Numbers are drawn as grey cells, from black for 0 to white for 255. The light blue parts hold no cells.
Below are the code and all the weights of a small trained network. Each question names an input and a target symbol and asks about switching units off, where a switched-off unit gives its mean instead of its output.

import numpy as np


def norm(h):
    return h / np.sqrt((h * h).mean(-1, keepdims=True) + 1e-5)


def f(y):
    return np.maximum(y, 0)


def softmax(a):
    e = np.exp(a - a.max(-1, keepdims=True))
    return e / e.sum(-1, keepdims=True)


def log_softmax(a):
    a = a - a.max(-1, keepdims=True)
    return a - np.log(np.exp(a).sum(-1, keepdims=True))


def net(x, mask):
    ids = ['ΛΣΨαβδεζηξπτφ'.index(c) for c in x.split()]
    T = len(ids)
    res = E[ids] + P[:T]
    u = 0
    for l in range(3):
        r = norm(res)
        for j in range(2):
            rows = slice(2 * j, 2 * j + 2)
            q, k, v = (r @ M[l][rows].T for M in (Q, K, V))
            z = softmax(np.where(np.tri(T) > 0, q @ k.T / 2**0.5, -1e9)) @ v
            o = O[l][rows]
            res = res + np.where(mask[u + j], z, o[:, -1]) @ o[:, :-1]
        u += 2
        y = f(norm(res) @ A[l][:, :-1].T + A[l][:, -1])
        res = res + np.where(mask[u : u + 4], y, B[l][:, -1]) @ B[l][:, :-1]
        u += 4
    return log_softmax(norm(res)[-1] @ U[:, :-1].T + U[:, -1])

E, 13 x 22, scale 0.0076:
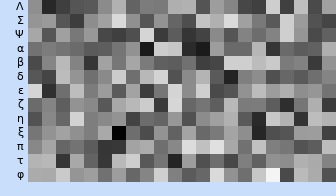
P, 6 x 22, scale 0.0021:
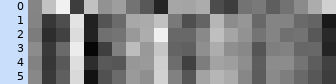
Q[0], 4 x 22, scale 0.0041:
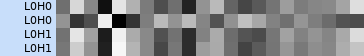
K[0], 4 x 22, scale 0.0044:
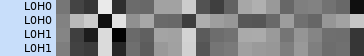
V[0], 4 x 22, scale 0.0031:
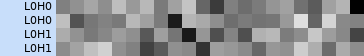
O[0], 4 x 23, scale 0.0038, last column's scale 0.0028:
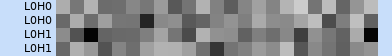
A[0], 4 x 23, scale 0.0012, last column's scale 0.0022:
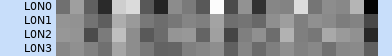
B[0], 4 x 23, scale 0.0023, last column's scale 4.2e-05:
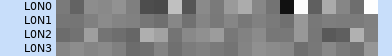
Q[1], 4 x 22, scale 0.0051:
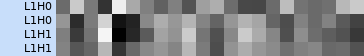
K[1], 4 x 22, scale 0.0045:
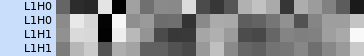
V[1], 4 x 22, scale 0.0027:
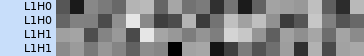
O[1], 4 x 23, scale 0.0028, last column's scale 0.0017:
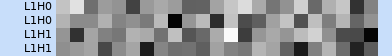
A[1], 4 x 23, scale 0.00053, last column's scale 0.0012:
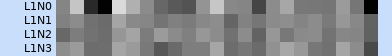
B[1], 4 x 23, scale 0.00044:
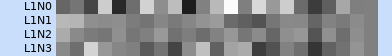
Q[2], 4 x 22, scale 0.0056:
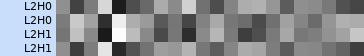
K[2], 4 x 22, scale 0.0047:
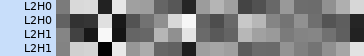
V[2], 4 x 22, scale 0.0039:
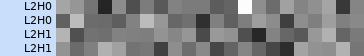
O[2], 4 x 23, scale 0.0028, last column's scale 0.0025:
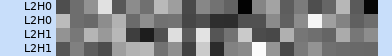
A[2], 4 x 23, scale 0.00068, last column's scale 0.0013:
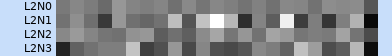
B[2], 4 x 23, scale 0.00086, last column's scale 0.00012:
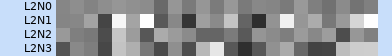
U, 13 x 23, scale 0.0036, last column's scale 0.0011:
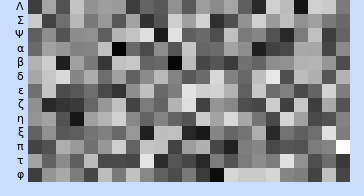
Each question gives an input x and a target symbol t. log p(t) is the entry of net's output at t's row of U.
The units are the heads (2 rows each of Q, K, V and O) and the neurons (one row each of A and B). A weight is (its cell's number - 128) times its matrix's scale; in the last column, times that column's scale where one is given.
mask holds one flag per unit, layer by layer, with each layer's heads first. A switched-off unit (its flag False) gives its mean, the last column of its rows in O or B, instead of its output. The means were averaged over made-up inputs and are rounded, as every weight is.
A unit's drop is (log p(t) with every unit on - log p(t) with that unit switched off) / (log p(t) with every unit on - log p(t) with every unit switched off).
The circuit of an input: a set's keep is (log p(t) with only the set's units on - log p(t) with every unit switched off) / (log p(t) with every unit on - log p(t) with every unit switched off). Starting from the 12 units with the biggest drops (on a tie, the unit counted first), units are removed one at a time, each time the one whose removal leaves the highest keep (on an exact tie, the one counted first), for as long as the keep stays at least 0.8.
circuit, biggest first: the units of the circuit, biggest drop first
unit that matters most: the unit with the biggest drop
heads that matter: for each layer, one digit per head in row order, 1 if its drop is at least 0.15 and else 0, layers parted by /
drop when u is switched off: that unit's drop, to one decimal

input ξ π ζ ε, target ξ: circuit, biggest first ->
L1H1, L1H0
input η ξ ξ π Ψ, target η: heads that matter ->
00 / 00 / 01
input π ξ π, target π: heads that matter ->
10 / 00 / 00
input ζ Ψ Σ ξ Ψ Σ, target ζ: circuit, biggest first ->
L0H1, L1H0
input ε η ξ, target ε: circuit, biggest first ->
L2H0, L0H0
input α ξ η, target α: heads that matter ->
00 / 01 / 00
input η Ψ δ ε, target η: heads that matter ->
00 / 00 / 01
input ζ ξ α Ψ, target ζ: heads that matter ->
01 / 00 / 00
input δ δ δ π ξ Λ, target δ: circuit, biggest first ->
L0H1, L1H0
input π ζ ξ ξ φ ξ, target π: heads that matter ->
10 / 01 / 00
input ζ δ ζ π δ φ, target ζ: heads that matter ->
01 / 10 / 00
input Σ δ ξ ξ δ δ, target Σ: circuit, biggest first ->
L1H0, L0H1
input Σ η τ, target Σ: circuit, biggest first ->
L1H0, L1H1
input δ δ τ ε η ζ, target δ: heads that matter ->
01 / 00 / 00
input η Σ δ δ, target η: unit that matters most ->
L2H1
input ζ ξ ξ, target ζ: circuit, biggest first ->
L0H1, L1H0, L0H0
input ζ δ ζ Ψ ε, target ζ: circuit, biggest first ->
L1H0, L0H0
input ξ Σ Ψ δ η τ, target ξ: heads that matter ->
00 / 10 / 00
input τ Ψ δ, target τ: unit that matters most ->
L2H0
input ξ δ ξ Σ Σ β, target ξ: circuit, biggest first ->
L1H0, L1H1
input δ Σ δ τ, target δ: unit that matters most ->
L0H1
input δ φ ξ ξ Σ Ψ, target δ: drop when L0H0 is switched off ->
0.1
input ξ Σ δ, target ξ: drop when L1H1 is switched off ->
0.3
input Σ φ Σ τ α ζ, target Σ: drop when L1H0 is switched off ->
0.3
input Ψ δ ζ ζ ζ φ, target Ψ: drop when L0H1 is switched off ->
0.3
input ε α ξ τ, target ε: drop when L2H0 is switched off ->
0.3
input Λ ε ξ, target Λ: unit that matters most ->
L0H0
